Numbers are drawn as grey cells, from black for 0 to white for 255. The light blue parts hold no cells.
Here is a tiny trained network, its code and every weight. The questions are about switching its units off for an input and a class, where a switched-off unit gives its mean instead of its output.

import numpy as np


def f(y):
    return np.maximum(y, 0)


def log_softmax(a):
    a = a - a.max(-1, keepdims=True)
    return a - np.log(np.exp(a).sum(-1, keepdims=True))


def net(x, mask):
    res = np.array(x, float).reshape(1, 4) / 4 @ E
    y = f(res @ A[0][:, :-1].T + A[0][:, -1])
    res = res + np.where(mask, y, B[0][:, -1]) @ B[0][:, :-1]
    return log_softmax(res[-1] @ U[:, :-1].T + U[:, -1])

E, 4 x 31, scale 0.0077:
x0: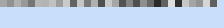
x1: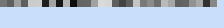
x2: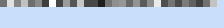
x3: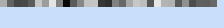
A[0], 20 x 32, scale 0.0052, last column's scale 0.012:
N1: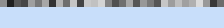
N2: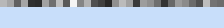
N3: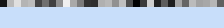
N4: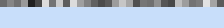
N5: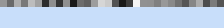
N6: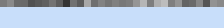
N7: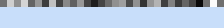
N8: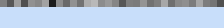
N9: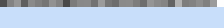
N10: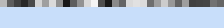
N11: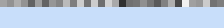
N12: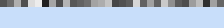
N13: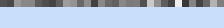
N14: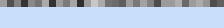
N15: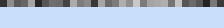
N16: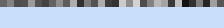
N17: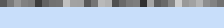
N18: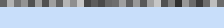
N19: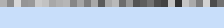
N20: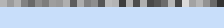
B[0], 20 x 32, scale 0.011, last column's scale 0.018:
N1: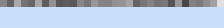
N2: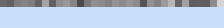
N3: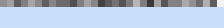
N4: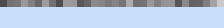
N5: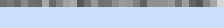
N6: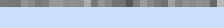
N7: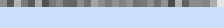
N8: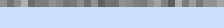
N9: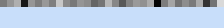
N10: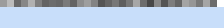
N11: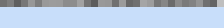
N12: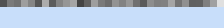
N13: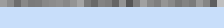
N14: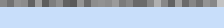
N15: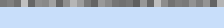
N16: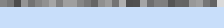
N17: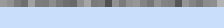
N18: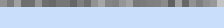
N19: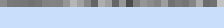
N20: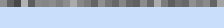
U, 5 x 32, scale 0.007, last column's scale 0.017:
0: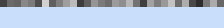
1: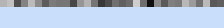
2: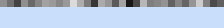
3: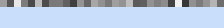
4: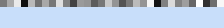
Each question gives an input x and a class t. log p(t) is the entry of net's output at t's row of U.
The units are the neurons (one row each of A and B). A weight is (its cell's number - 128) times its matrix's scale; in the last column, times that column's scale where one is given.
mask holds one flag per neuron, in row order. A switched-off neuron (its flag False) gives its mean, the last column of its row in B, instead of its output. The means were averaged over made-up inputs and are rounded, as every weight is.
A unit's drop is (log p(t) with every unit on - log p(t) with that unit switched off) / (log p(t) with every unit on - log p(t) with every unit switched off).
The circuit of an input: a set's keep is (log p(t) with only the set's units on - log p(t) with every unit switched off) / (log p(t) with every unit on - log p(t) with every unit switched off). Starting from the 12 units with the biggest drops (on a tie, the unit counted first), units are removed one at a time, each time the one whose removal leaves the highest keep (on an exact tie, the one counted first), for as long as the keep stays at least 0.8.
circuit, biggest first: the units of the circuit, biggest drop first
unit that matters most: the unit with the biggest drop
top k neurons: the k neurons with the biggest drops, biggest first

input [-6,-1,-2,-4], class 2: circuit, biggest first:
[N16]
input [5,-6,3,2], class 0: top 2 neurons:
[N2; N4]
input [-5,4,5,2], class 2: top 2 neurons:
[N16; N1]
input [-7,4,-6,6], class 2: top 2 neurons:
[N16; N3]
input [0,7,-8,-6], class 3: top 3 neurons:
[N1; N14; N2]
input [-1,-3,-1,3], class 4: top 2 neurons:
[N3; N12]
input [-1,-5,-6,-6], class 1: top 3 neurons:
[N3; N7; N12]
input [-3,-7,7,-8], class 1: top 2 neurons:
[N3; N12]
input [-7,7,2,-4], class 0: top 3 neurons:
[N12; N5; N19]
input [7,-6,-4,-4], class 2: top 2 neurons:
[N19; N12]
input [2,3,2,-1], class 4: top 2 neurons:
[N4; N2]
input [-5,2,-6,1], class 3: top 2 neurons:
[N1; N14]
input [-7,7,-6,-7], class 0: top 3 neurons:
[N12; N5; N10]
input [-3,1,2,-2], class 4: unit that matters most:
N10
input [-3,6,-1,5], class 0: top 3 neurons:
[N12; N3; N5]
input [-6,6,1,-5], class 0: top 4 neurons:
[N12; N5; N10; N19]
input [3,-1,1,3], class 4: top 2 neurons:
[N3; N16]
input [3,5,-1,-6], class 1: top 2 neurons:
[N3; N2]
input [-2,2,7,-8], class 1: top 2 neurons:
[N3; N1]
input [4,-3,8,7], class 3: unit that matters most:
N7
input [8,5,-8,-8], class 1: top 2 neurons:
[N3; N17]
